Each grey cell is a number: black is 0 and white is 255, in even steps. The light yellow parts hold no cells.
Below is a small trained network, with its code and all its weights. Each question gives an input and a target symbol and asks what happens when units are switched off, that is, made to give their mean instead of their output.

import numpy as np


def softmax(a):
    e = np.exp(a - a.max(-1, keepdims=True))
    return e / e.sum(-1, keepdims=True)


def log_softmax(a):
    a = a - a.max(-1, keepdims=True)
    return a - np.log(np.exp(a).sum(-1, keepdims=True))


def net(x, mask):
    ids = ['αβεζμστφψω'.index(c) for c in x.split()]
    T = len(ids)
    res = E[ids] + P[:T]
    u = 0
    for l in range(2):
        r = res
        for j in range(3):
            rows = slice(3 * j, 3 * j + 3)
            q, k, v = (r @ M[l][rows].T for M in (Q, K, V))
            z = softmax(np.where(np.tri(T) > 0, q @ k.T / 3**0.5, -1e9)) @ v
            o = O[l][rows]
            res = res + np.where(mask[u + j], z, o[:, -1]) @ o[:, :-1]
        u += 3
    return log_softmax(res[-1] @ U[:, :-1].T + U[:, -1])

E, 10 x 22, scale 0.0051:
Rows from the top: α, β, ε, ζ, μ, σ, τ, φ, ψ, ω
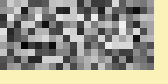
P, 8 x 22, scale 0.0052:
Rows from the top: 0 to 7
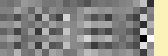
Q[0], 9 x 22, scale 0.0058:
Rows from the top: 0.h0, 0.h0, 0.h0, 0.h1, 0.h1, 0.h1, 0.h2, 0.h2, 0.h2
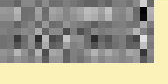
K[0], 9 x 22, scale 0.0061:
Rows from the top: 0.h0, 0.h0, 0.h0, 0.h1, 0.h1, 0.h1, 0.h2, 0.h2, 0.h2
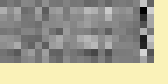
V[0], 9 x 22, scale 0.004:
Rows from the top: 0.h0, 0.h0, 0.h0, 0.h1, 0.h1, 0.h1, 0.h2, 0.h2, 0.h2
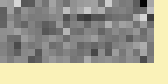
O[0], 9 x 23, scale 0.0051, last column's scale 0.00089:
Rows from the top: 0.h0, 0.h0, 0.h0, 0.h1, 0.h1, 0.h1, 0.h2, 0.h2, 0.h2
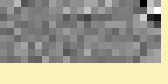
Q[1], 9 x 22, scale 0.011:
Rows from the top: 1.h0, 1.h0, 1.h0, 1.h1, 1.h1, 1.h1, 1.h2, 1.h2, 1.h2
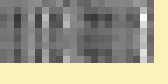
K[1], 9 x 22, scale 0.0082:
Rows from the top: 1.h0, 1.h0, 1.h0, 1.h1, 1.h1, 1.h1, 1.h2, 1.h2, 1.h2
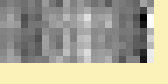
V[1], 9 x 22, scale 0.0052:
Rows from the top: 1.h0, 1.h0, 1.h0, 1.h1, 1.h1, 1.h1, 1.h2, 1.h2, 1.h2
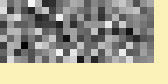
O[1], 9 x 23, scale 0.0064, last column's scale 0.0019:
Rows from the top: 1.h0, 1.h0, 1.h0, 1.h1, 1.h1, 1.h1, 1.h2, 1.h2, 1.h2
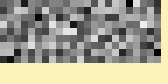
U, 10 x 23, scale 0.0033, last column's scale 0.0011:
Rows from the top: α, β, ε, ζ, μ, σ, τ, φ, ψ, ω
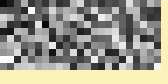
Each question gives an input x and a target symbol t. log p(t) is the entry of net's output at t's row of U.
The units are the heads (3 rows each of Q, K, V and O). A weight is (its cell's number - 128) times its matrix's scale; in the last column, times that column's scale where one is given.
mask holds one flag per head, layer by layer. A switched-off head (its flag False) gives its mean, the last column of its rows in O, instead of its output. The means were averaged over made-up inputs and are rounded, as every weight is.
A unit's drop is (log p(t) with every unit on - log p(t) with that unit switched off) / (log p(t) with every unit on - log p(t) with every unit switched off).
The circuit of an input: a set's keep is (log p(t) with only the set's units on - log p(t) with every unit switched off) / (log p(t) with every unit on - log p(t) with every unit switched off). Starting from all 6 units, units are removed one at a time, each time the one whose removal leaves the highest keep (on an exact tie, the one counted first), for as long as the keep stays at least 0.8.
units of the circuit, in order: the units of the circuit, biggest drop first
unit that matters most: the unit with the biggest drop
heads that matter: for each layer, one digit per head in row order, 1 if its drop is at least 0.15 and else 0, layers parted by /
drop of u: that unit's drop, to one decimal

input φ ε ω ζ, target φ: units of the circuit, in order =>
1.h2, 0.h0
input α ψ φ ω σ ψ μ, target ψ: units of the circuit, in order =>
1.h2, 1.h0
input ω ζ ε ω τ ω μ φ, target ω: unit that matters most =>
1.h2
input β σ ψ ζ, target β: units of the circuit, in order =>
1.h1, 0.h0
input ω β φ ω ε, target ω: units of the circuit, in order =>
1.h2, 0.h0
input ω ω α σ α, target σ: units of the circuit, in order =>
1.h1, 1.h0, 0.h0
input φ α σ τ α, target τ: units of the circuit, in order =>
1.h0, 1.h1, 0.h0
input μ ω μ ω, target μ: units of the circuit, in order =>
1.h0, 1.h2
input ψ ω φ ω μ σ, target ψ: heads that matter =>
100 / 101
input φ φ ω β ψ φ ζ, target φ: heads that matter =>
000 / 001
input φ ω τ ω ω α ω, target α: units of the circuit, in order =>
1.h2, 1.h0, 0.h0
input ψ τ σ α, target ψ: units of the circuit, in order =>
1.h2, 1.h0, 0.h0
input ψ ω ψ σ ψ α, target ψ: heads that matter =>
000 / 101
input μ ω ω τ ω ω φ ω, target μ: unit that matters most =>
1.h0
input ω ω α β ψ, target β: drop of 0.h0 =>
0.3
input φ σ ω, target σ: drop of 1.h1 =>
0.5
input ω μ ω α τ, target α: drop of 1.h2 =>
0.5
